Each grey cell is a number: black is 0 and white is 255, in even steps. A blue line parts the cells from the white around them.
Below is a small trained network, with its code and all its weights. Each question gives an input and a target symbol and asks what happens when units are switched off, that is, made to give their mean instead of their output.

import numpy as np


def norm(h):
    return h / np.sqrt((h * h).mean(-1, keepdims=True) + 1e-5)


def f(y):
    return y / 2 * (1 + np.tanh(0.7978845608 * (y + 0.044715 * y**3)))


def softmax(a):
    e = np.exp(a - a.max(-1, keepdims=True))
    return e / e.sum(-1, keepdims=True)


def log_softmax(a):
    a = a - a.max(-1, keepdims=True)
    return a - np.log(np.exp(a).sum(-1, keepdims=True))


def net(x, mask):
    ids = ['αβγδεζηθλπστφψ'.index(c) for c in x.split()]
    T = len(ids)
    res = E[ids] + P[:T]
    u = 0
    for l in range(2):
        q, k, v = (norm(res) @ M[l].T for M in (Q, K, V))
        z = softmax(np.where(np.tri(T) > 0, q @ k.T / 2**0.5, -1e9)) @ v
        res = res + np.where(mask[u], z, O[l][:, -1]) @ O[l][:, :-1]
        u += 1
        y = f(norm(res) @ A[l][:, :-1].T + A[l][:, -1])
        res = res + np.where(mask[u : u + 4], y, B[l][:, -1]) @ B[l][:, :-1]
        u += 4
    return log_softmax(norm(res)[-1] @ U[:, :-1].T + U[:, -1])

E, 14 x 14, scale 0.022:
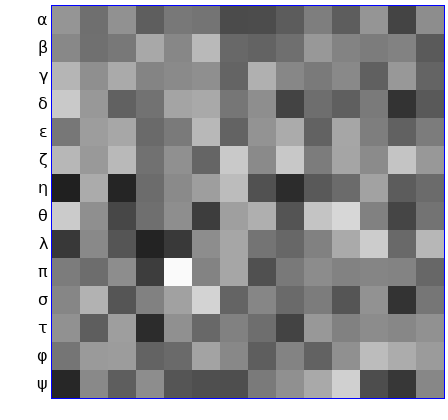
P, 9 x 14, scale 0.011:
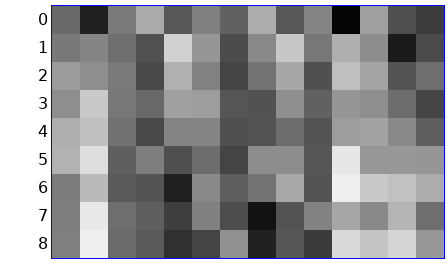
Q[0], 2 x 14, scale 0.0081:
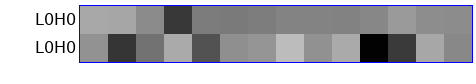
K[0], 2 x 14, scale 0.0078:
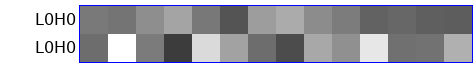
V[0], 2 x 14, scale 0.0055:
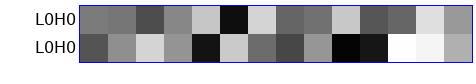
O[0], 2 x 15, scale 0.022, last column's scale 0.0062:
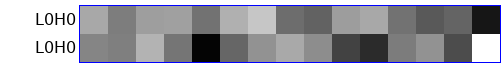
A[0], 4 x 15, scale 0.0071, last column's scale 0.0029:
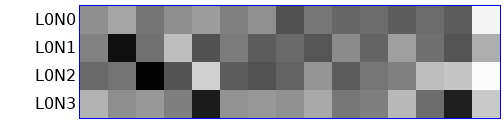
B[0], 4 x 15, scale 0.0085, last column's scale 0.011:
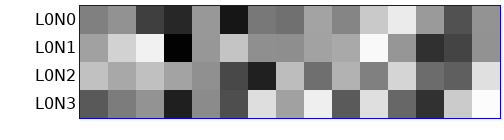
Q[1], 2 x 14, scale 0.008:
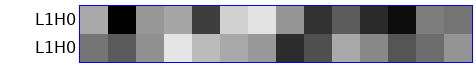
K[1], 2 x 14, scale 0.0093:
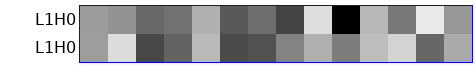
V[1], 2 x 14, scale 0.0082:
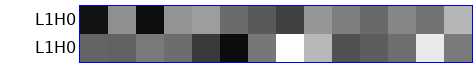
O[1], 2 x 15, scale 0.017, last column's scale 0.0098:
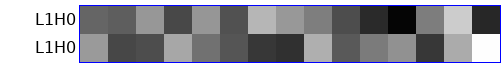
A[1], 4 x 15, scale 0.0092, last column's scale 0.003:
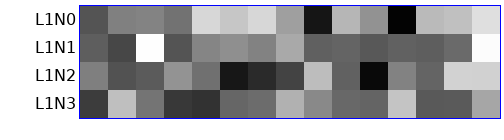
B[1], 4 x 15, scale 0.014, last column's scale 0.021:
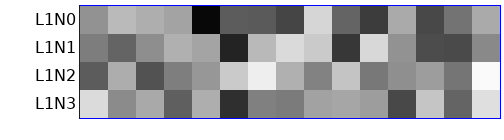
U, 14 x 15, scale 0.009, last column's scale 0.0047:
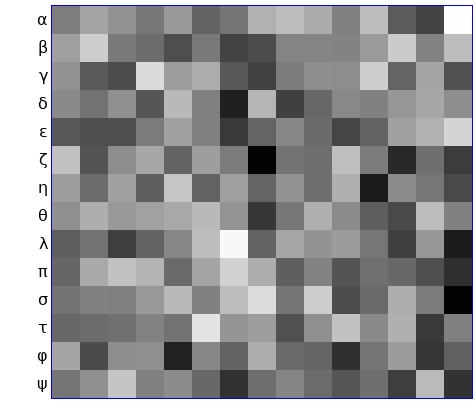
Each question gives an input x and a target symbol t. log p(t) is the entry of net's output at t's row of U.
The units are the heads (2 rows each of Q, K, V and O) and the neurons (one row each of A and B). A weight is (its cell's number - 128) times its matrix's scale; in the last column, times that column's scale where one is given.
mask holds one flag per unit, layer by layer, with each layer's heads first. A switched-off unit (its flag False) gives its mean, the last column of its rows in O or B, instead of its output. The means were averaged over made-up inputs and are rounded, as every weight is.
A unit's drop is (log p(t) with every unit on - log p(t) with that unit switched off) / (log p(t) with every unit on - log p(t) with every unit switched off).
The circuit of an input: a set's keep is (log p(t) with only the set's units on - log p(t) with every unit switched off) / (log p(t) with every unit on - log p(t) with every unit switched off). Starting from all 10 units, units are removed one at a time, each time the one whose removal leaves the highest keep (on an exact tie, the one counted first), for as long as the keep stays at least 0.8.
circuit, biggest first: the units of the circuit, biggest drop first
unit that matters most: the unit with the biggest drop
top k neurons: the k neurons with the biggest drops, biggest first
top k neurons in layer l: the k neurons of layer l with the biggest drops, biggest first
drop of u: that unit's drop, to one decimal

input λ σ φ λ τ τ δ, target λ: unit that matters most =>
L1H0
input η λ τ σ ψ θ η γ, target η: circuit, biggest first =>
(L1H0, L1N0)
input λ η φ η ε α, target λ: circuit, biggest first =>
(L1H0, L1N2)
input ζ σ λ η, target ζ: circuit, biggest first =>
(L0H0, L1N2)
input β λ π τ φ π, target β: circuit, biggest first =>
(L0N1, L1H0, L1N2)
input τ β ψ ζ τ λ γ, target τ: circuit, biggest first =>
(L1H0, L0H0, L0N1)
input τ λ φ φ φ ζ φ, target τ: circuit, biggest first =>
(L0H0, L1H0, L0N1)
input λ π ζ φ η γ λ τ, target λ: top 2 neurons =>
(L1N2, L0N2)
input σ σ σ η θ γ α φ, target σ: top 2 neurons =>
(L1N2, L1N0)
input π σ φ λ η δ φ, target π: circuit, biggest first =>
(L1H0, L0H0, L1N0)
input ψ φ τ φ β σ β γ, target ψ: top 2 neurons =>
(L1N0, L1N2)
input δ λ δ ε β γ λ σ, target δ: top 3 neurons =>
(L0N2, L1N2, L1N0)
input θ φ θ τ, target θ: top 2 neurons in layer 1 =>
(L1N0, L1N3)
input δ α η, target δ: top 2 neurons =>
(L0N2, L1N2)
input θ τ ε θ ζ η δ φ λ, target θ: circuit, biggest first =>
(L0H0)
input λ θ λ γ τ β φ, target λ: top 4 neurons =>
(L1N2, L0N2, L1N0, L0N3)
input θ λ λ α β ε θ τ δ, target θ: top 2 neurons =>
(L1N0, L1N3)
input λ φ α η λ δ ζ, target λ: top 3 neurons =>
(L1N2, L0N2, L1N0)
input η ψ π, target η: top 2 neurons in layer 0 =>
(L0N1, L0N2)
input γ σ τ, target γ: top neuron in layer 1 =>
(L1N3)
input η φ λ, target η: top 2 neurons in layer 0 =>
(L0N1, L0N2)
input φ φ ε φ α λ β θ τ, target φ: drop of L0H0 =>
1.2
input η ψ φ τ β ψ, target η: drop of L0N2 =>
0.3
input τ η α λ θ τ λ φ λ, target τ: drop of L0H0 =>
0.9
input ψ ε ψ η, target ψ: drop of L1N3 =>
0.1
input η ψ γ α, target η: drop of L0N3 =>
0.0
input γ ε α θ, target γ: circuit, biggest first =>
(L1H0)
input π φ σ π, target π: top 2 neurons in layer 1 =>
(L1N0, L1N3)
